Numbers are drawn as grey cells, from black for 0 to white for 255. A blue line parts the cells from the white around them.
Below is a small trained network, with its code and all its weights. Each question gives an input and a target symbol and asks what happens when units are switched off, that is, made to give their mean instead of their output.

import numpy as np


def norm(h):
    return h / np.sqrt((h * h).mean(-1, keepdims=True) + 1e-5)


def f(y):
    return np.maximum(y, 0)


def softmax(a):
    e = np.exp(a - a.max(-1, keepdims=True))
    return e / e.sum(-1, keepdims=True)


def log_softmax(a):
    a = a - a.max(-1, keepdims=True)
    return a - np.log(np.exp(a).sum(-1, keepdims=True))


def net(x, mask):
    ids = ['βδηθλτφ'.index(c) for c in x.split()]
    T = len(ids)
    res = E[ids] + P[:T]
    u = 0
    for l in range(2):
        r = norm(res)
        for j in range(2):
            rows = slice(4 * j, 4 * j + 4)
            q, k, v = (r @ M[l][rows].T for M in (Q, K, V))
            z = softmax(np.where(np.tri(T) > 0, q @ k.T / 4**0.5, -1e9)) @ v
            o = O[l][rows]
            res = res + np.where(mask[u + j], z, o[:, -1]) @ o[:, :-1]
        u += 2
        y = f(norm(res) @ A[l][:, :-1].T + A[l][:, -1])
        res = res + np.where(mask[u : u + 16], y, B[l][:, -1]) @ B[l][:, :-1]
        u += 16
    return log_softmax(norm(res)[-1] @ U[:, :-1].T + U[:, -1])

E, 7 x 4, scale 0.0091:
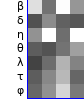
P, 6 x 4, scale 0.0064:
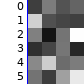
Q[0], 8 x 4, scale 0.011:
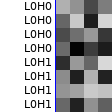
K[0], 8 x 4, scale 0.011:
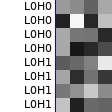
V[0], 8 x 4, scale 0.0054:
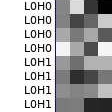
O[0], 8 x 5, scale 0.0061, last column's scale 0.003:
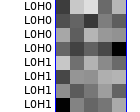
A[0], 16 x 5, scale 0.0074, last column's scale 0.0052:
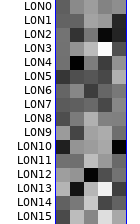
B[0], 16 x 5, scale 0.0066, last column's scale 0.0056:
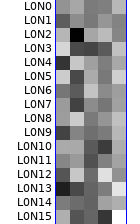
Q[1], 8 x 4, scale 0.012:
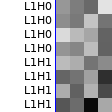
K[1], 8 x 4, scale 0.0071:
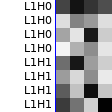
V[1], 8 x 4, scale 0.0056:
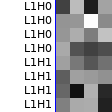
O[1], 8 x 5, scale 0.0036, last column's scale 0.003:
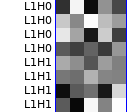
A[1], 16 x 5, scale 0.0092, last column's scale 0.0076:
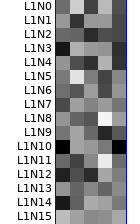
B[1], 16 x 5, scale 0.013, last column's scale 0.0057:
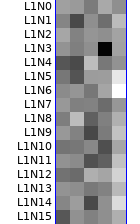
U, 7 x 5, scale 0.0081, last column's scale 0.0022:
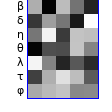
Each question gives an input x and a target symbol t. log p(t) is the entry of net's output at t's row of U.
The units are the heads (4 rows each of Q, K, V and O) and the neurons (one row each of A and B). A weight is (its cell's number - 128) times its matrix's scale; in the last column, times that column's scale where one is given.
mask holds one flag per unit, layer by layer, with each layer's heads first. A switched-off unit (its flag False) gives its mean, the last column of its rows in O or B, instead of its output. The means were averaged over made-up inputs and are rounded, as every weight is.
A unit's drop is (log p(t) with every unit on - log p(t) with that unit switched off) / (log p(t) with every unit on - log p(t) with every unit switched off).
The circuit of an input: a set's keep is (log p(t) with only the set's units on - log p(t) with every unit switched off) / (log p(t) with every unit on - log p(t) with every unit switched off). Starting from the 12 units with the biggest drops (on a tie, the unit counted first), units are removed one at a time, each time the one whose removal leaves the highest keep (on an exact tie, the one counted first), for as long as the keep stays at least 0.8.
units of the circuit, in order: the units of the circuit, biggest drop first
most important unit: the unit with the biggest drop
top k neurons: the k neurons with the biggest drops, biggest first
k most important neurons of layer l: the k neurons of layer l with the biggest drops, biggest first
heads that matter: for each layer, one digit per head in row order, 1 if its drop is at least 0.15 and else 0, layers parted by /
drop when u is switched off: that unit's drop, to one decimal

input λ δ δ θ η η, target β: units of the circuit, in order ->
(L0N3 L1N4 L0N15)
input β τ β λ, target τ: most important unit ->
L1H0
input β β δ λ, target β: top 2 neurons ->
(L0N2 L0N5)
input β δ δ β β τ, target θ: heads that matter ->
10 / 00
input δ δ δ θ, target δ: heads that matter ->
11 / 00
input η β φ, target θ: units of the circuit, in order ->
(L0N13 L1N14)
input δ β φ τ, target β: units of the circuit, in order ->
(L0N2 L0H0)
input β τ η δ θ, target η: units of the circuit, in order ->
(L0H0 L0N12 L0H1 L1N8)
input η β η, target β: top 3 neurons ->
(L0N13 L1N4 L0N3)
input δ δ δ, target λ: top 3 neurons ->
(L0N15 L0N10 L0N13)
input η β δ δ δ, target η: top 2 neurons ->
(L0N13 L0N12)
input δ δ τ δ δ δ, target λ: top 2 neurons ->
(L0N3 L0N15)
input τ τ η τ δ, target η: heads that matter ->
11 / 01
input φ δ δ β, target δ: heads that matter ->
11 / 00
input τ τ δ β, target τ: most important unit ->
L0H1
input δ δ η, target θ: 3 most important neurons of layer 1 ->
(L1N4 L1N8 L1N12)
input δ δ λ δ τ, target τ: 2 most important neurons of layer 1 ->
(L1N5 L1N15)
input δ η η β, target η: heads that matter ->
00 / 11
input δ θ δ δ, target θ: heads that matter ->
11 / 00
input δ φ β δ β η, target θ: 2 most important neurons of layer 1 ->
(L1N8 L1N4)
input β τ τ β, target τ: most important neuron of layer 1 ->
(L1N9)
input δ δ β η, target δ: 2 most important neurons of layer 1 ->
(L1N3 L1N14)
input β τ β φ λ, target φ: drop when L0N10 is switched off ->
0.2
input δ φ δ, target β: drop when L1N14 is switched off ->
0.1
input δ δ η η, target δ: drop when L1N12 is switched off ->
0.1
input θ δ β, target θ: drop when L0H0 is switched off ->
0.2
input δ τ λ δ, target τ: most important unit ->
L0N13
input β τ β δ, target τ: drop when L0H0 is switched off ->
0.6
